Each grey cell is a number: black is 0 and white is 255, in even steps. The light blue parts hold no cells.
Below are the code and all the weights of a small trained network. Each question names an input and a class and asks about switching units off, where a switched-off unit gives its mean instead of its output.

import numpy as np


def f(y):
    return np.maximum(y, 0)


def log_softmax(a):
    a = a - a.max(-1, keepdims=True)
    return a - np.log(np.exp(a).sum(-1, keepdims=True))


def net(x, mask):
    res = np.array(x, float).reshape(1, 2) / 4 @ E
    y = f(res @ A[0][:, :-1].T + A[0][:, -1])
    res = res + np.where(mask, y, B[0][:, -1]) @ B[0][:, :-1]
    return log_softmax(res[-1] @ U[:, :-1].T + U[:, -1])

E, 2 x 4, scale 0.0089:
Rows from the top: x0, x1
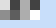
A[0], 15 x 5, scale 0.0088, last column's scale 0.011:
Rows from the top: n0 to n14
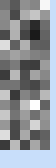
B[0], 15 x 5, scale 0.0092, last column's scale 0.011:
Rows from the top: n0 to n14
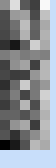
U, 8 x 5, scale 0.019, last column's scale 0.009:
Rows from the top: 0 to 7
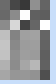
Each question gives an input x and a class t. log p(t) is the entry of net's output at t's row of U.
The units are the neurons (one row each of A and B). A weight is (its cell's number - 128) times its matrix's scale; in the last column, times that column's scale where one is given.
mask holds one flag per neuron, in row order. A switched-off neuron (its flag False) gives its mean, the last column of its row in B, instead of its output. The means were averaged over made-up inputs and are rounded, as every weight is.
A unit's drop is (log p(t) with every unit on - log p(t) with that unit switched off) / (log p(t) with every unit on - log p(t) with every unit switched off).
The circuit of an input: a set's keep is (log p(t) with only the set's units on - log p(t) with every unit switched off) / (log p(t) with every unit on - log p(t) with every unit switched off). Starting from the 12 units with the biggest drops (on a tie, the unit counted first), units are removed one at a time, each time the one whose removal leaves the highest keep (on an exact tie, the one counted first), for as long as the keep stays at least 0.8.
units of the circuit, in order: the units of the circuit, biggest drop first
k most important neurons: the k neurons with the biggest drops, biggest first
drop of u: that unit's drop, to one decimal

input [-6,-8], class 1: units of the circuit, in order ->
(n3)
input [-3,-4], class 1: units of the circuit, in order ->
(n3; n9)
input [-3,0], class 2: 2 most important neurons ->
(n4; n13)
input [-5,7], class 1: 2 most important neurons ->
(n10; n12)
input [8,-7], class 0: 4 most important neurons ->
(n4; n13; n9; n11)
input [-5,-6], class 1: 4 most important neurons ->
(n3; n6; n2; n9)
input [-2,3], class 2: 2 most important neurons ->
(n3; n2)
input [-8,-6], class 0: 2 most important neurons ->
(n7; n14)
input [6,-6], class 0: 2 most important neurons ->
(n4; n13)
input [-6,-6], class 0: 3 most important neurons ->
(n7; n14; n12)
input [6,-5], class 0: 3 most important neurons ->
(n4; n13; n9)
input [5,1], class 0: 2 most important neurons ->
(n4; n13)
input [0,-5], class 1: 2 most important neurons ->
(n3; n2)
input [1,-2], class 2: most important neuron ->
(n10)
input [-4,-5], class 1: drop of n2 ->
0.2
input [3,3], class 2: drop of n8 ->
0.1
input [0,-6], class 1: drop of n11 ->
0.0
